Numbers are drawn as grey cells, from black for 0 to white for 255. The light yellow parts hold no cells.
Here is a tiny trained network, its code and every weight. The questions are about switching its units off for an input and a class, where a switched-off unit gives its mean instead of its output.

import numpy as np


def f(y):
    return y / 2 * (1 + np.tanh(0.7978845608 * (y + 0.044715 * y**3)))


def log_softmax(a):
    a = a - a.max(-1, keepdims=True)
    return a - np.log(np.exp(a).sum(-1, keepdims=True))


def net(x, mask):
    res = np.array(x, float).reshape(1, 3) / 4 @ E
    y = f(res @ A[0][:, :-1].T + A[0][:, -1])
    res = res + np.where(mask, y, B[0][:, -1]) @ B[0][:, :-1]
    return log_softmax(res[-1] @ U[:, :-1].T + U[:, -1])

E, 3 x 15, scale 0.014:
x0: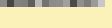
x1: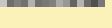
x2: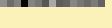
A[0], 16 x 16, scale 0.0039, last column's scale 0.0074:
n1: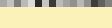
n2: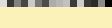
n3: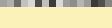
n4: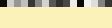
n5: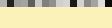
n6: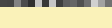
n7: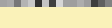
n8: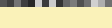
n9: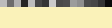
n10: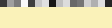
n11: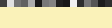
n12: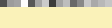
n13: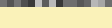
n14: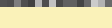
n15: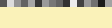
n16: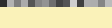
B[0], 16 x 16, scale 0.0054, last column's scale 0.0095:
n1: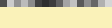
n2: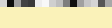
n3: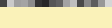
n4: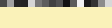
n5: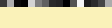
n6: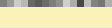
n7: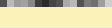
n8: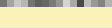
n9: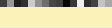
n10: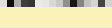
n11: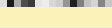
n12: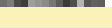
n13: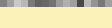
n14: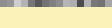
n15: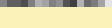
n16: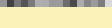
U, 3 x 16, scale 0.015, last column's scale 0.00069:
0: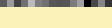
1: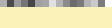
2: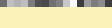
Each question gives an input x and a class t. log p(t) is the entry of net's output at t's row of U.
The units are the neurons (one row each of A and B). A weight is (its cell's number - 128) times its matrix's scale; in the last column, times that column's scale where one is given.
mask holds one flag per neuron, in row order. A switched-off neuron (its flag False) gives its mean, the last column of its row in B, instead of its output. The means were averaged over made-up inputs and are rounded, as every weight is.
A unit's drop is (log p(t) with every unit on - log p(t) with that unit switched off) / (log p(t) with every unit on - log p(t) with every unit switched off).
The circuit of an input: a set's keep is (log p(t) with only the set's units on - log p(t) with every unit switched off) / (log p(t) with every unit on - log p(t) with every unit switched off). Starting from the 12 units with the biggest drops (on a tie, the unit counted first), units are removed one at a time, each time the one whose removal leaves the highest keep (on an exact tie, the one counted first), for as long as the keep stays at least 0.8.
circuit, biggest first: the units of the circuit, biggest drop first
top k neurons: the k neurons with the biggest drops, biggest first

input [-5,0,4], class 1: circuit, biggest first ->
(n11)
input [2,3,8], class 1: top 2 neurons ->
(n2 n4)
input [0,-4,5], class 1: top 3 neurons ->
(n1 n3 n7)
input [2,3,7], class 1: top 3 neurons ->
(n2 n4 n5)
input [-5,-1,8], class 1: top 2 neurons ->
(n11 n4)
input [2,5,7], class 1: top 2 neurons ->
(n2 n4)
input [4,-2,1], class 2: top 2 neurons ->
(n10 n11)
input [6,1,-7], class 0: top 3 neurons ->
(n5 n12 n11)
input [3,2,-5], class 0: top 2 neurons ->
(n5 n11)
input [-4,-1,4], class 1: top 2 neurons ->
(n11 n4)
